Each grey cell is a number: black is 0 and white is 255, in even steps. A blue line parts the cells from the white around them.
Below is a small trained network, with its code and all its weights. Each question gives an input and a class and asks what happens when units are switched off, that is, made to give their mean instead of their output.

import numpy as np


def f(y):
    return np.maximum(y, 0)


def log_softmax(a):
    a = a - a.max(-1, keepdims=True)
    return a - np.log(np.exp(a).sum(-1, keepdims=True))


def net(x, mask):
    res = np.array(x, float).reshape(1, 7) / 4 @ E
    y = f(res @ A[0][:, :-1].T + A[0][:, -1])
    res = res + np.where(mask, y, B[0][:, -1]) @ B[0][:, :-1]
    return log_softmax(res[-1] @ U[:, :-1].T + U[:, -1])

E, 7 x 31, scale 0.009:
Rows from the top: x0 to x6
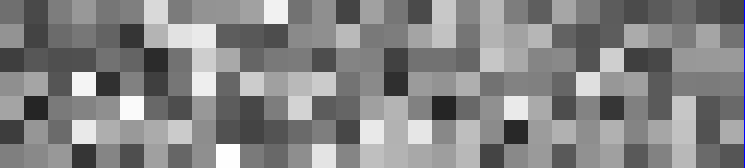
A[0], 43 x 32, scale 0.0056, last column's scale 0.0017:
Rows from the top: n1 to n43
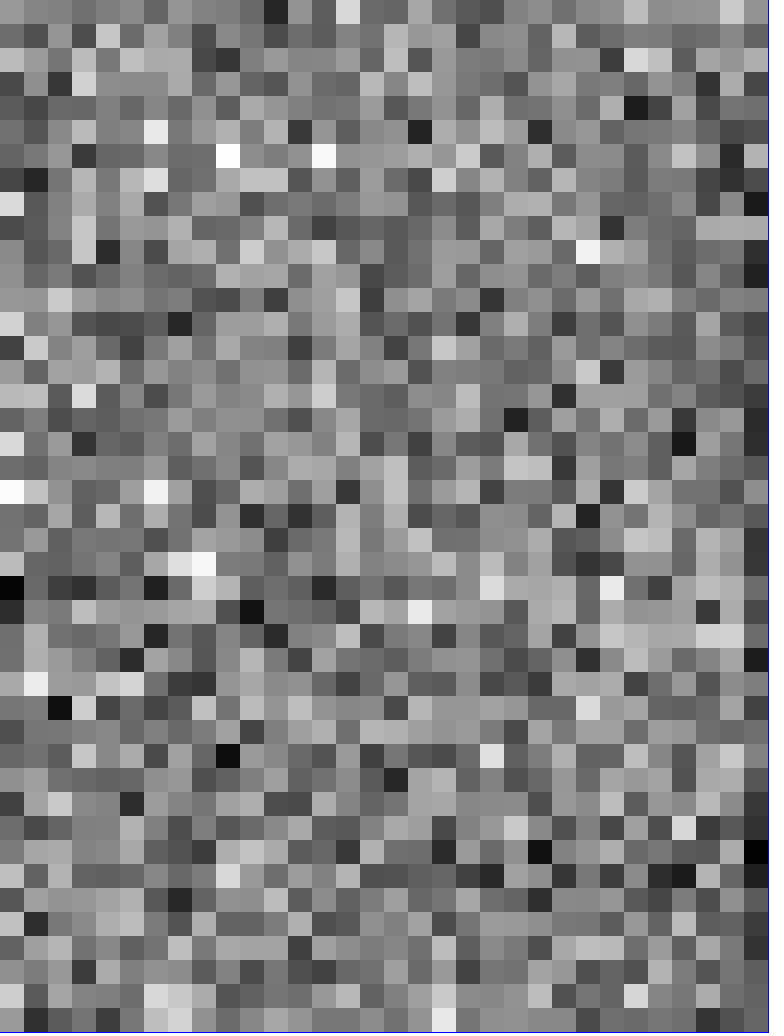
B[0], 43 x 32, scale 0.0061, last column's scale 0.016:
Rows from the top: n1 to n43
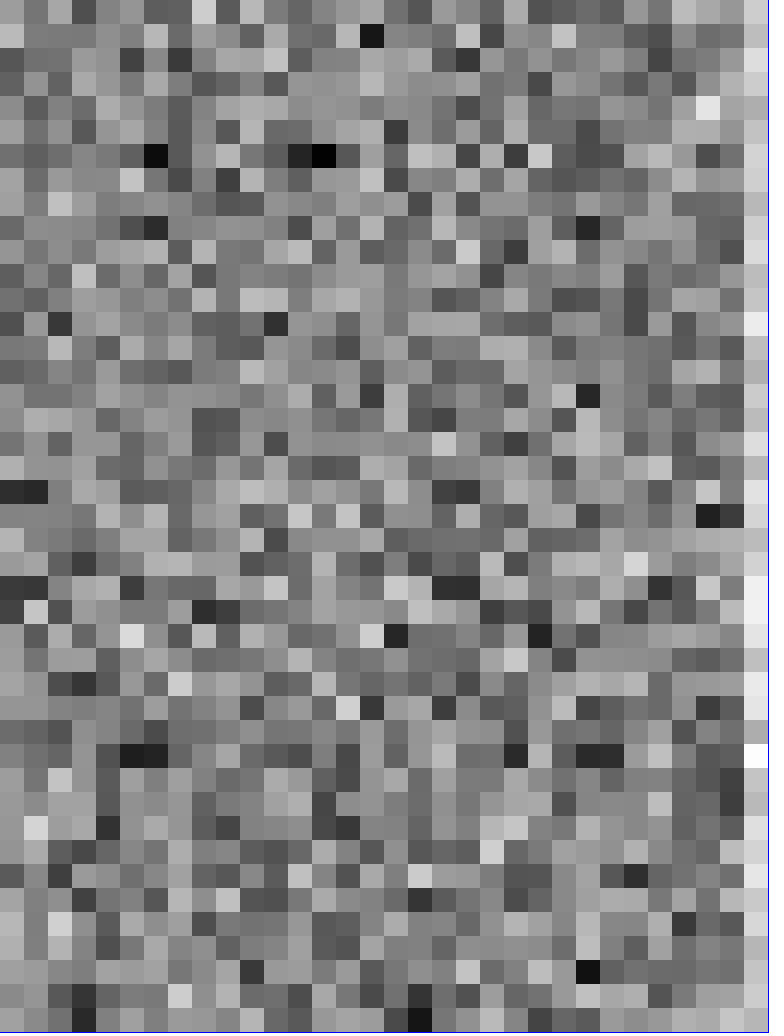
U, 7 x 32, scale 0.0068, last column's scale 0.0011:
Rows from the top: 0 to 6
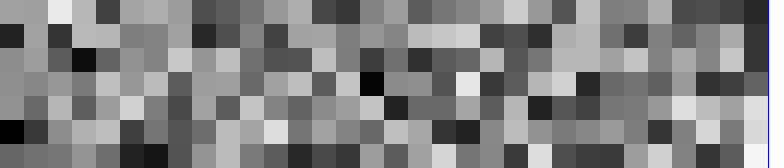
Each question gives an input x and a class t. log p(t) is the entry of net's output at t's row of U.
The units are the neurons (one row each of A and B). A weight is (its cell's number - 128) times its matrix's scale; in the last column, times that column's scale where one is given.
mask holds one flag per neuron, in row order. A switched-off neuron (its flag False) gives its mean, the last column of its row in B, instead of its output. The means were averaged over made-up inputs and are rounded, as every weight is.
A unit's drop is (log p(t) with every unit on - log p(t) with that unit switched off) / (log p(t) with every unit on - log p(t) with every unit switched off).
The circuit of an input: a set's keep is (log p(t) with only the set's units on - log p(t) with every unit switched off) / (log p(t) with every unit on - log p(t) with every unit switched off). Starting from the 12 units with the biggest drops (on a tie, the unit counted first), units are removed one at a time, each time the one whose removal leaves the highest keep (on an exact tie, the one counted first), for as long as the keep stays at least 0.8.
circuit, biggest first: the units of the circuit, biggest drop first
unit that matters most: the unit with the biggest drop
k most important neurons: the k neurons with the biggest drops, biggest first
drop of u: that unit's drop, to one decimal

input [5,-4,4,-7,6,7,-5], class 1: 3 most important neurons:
(n26, n4, n30)
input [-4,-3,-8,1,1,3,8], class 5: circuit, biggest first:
(n21)
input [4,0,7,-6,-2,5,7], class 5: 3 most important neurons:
(n25, n32, n5)
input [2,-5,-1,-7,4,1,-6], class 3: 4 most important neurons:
(n22, n2, n41, n7)
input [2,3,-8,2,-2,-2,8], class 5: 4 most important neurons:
(n21, n32, n16, n10)
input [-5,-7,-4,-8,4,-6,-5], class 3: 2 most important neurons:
(n22, n41)
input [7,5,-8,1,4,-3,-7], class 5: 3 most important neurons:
(n21, n3, n27)
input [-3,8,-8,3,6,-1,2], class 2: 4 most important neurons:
(n42, n24, n25, n43)
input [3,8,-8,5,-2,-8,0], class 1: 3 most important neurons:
(n37, n14, n19)
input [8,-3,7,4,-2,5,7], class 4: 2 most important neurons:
(n8, n32)
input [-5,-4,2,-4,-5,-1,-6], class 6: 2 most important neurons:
(n32, n35)
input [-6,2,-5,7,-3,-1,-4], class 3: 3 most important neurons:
(n30, n17, n11)
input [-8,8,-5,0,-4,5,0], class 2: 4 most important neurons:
(n42, n24, n8, n6)
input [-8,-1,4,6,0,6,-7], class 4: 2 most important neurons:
(n27, n1)
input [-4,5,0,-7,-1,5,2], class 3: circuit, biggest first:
(n22)
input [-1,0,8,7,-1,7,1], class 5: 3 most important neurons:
(n25, n14, n37)
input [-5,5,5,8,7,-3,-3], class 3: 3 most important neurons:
(n30, n11, n17)
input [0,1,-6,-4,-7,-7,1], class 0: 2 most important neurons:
(n28, n26)
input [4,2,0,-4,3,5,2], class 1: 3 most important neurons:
(n26, n27, n30)
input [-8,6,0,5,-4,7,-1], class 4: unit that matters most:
n27
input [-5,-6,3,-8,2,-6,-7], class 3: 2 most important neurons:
(n22, n2)
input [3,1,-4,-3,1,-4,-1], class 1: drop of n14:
0.4
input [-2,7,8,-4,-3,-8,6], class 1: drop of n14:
0.6
